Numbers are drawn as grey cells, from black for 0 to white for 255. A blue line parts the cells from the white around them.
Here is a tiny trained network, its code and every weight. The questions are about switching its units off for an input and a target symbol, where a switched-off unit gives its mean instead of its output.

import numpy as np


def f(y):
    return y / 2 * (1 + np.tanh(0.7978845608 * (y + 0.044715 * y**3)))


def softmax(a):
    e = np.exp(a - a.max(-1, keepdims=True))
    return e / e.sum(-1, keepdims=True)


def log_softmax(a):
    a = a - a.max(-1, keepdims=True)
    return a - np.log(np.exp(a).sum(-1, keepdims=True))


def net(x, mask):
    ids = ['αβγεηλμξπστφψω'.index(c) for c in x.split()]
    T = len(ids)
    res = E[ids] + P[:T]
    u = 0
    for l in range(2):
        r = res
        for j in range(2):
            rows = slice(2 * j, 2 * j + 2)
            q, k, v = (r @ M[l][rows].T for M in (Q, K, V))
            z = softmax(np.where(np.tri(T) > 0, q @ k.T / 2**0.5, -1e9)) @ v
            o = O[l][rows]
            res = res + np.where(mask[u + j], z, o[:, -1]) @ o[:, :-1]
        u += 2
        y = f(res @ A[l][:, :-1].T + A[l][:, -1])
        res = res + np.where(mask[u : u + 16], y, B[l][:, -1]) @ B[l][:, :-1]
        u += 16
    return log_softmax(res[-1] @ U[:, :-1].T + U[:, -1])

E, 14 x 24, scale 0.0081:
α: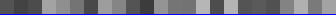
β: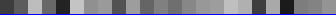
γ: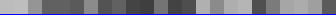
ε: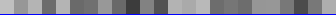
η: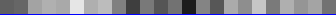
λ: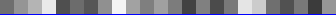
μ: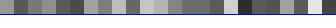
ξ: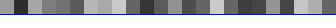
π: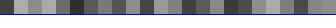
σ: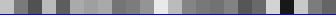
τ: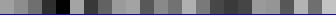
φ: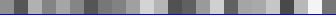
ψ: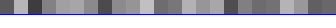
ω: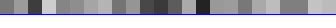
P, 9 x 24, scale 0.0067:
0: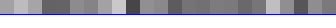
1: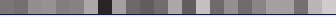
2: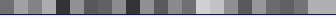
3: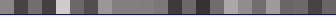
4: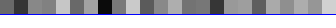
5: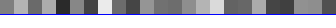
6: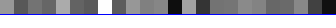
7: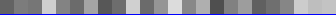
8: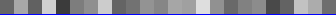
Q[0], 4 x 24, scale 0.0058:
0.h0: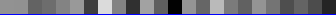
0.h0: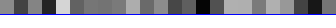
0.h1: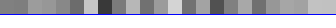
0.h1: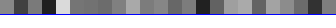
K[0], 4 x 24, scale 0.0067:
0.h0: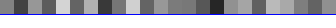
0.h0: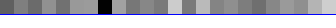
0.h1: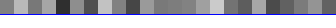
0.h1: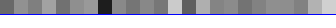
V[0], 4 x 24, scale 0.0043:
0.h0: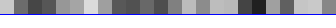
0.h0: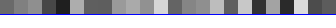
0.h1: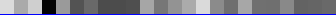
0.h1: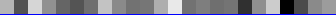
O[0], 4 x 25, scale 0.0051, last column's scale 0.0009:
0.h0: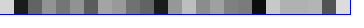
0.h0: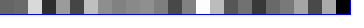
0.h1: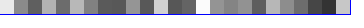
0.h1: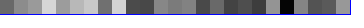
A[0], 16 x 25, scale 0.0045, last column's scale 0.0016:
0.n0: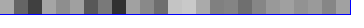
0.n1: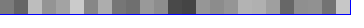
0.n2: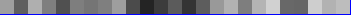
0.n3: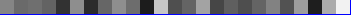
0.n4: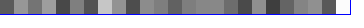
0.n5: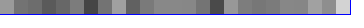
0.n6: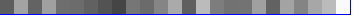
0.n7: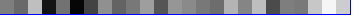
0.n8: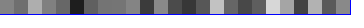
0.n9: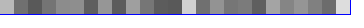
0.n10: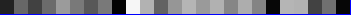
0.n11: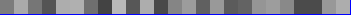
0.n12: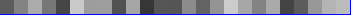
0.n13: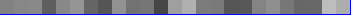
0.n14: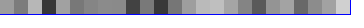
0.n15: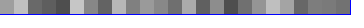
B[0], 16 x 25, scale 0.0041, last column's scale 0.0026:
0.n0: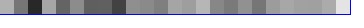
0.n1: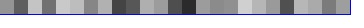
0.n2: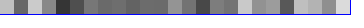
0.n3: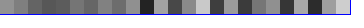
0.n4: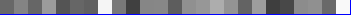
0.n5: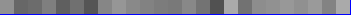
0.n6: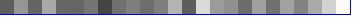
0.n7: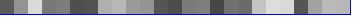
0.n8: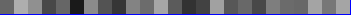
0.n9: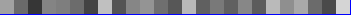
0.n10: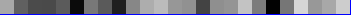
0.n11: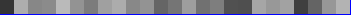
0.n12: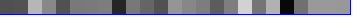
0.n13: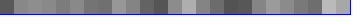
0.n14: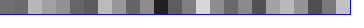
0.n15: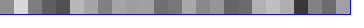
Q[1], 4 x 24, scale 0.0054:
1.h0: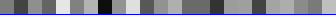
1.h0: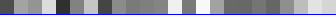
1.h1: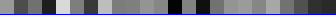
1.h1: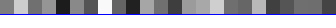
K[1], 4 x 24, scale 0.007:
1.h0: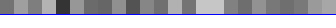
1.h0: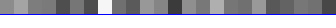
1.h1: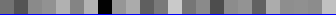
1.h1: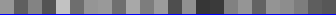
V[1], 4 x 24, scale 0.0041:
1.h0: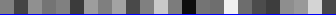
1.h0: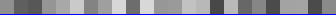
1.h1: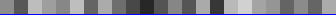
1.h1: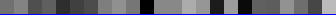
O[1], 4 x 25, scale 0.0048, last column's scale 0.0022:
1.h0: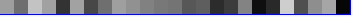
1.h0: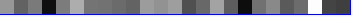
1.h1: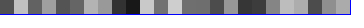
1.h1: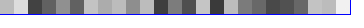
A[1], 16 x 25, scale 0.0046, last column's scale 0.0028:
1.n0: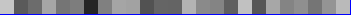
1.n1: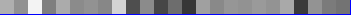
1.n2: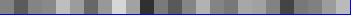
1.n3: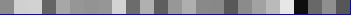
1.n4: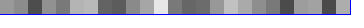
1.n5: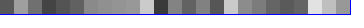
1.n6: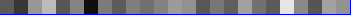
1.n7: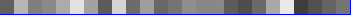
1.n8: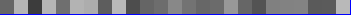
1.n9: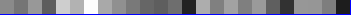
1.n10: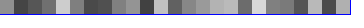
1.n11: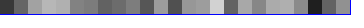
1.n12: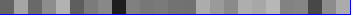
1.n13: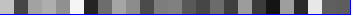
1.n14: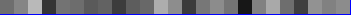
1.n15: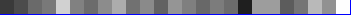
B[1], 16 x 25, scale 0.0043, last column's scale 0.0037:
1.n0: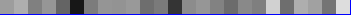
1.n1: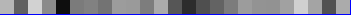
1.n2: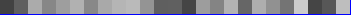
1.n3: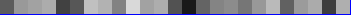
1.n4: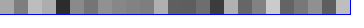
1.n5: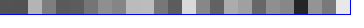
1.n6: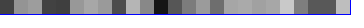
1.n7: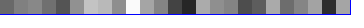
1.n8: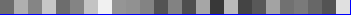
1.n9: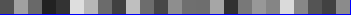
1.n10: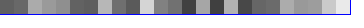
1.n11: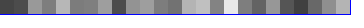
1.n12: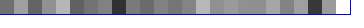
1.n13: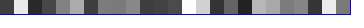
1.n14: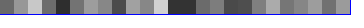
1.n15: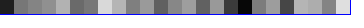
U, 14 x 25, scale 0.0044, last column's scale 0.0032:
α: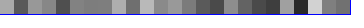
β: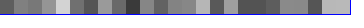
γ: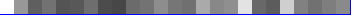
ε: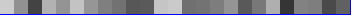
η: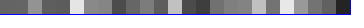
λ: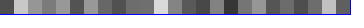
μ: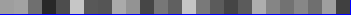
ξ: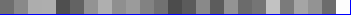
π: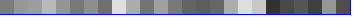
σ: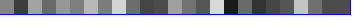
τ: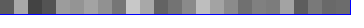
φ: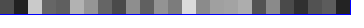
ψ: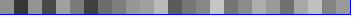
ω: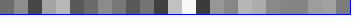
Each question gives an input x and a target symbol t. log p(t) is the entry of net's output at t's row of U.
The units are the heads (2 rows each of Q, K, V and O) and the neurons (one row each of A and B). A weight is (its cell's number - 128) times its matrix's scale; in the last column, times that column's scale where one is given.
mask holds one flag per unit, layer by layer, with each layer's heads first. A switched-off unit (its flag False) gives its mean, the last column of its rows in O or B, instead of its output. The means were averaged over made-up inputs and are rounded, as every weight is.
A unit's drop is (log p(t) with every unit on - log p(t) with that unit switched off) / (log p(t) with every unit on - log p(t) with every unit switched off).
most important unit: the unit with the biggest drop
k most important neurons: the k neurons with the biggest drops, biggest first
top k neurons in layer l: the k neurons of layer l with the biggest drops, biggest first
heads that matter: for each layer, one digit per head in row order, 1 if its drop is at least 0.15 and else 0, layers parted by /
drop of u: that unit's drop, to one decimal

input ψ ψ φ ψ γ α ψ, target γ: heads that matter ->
01 / 00
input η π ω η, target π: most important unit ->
1.h0
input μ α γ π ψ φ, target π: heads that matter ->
10 / 10
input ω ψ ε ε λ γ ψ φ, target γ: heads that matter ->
01 / 10
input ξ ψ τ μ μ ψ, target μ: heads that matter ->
00 / 11
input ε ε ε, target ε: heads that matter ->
11 / 00
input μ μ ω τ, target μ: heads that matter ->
00 / 10
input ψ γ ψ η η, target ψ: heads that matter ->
01 / 11
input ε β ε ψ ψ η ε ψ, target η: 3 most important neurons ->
1.n6; 0.n1; 0.n4
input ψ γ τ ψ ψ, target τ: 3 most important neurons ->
0.n3; 1.n9; 0.n4
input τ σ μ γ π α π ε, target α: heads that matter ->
00 / 11
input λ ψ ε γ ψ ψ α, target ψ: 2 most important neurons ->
1.n8; 0.n10
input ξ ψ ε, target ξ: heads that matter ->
00 / 10
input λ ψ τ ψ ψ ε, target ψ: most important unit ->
1.h1
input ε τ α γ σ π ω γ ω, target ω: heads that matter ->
01 / 00
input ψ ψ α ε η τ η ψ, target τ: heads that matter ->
10 / 11
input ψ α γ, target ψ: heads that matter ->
00 / 11
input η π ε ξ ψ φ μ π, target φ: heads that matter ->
00 / 01
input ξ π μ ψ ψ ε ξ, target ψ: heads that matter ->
01 / 11
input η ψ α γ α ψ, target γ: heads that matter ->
01 / 10
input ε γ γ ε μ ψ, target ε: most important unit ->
0.h1
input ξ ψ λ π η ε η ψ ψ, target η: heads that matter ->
00 / 11
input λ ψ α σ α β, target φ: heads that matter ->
00 / 00
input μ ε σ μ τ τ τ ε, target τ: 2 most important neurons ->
1.n9; 0.n3
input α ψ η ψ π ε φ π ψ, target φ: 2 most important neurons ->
1.n11; 0.n1
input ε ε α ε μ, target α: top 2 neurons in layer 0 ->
0.n3; 0.n4
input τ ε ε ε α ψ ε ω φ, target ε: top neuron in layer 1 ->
1.n4
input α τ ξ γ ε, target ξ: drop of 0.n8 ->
0.1
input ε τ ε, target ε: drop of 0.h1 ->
0.9
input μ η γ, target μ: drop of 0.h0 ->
0.1
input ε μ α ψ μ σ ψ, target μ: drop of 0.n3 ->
0.0
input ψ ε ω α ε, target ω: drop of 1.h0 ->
0.3
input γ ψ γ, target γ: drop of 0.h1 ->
0.3
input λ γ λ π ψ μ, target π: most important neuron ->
0.n8
